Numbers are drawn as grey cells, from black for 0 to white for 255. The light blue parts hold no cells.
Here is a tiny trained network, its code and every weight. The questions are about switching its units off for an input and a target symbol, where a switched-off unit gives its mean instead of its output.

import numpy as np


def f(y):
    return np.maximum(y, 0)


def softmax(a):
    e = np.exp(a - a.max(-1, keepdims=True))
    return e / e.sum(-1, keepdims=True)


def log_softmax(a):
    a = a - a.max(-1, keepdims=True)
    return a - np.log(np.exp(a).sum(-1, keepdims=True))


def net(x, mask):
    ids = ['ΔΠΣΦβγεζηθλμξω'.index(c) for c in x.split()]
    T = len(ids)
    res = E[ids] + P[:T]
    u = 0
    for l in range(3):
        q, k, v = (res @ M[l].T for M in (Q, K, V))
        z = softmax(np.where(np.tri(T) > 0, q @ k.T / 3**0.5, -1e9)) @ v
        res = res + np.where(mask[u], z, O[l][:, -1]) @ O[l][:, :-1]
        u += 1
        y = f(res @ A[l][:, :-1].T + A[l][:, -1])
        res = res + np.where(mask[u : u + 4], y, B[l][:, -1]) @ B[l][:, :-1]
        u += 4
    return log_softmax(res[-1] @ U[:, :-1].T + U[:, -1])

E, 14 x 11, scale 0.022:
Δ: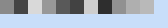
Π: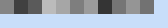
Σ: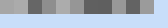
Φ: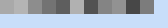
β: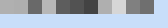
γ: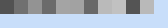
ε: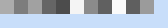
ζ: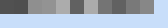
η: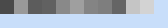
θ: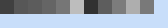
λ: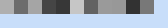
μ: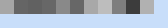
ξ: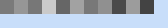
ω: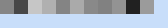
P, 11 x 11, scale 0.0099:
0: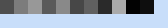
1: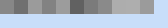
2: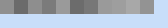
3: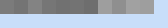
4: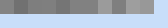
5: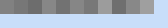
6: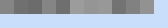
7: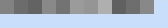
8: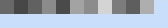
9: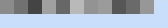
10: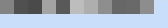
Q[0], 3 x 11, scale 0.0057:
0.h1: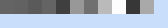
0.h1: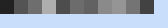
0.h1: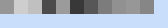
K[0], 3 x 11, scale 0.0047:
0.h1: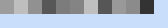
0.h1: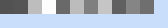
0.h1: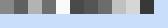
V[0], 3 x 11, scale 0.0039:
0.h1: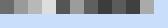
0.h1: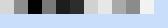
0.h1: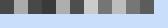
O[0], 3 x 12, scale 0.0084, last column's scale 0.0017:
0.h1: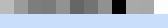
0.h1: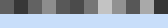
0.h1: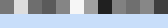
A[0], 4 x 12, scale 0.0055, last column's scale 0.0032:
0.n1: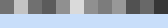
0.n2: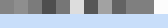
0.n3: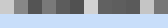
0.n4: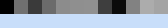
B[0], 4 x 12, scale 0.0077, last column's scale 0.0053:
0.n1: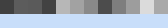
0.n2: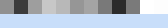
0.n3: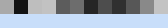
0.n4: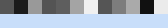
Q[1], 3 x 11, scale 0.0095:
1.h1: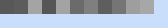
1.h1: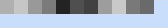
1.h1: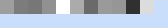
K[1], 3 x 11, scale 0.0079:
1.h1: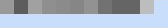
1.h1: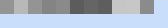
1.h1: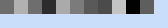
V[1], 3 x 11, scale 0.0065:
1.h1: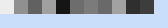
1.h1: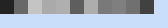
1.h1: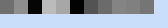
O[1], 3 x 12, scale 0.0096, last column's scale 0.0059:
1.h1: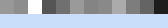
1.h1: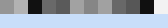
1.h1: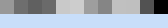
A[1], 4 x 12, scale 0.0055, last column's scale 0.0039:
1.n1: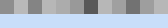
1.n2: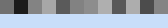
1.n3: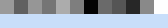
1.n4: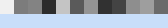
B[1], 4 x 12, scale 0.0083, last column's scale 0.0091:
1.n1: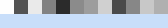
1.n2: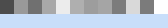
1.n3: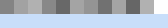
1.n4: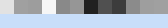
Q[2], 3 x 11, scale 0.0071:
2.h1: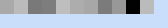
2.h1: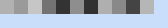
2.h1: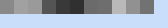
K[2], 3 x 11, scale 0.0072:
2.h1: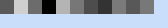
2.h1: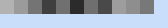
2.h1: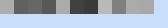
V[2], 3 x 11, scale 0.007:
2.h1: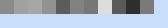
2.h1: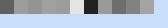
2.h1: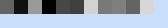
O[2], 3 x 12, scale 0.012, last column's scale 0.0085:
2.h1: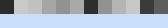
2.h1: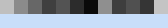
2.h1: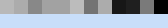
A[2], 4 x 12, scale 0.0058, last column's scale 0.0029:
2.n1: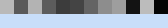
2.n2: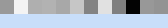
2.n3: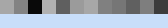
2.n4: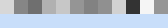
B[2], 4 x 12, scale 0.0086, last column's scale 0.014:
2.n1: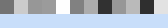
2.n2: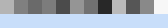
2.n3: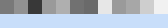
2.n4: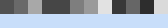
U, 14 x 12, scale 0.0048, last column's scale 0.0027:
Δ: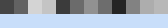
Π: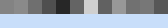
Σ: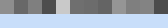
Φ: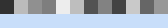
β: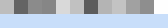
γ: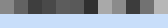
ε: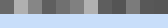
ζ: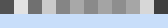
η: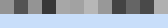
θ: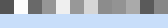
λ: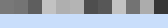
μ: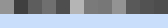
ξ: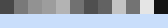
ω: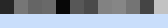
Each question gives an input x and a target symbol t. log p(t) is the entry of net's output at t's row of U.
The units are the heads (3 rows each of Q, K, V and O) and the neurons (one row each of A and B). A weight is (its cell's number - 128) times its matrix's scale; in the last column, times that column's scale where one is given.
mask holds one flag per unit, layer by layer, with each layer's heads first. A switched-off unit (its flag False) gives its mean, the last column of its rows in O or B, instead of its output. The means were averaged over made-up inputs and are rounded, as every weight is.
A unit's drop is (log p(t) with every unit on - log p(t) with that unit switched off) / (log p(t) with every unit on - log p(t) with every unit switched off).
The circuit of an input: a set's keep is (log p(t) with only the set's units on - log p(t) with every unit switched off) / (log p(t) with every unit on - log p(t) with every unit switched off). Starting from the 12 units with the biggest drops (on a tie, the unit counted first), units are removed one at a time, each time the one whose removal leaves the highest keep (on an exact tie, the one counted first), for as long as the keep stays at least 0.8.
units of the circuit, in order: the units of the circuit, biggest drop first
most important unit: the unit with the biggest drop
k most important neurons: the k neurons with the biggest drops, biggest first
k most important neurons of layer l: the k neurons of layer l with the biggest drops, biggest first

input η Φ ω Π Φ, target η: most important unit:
2.n4
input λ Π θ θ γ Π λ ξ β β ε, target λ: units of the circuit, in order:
(2.h1; 2.n2; 1.h1)
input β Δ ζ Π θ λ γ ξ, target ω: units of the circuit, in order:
(2.h1; 1.n2)
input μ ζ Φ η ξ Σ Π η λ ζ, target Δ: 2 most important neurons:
(0.n2; 2.n1)
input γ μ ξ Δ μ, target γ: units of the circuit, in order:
(2.h1; 0.h1)
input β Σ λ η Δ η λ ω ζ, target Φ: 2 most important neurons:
(0.n4; 1.n2)
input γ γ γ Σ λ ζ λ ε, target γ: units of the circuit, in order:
(2.h1; 0.n1; 0.h1)
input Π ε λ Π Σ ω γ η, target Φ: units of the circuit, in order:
(1.n3; 2.h1)
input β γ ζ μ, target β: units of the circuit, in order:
(1.h1; 0.n4)
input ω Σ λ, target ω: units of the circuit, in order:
(2.h1; 1.h1)
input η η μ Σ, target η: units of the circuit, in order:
(2.n4; 2.h1; 0.n4)
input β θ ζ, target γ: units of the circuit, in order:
(0.n2; 2.h1; 1.h1; 1.n3)
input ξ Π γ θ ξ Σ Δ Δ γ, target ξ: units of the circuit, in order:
(2.h1; 1.h1; 2.n4)
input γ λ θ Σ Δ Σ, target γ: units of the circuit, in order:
(2.h1; 0.n1; 0.h1)
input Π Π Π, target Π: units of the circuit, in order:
(2.h1; 1.h1)
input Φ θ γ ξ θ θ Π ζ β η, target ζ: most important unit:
0.n4
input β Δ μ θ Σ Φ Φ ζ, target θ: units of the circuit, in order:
(0.n4; 1.h1; 2.h1)
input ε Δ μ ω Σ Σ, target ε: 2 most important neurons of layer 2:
(2.n1; 2.n2)
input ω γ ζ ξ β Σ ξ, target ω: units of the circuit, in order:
(2.h1; 2.n1)
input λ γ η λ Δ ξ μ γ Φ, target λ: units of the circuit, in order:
(2.n2; 2.h1; 1.h1)
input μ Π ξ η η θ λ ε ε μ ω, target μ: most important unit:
2.n2
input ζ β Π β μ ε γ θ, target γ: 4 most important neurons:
(0.n4; 0.n2; 2.n1; 1.n2)
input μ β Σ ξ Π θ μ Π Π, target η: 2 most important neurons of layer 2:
(2.n2; 2.n1)
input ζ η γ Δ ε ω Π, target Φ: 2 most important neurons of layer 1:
(1.n3; 1.n2)
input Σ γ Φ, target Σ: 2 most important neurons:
(1.n4; 2.n1)
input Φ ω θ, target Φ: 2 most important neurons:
(0.n4; 1.n2)
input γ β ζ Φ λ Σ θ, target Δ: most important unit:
0.n2
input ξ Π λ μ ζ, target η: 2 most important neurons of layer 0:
(0.n4; 0.n3)
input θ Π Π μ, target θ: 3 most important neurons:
(2.n1; 2.n3; 0.n4)
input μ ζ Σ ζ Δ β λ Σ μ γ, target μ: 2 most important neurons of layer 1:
(1.n2; 1.n1)
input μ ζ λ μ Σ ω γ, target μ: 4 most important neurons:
(2.n2; 2.n4; 1.n2; 2.n3)
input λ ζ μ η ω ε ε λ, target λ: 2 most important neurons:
(2.n2; 2.n1)
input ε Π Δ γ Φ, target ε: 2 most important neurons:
(2.n1; 2.n2)
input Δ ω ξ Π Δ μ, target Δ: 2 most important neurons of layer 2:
(2.n4; 2.n3)
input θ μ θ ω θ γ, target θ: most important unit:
2.n1
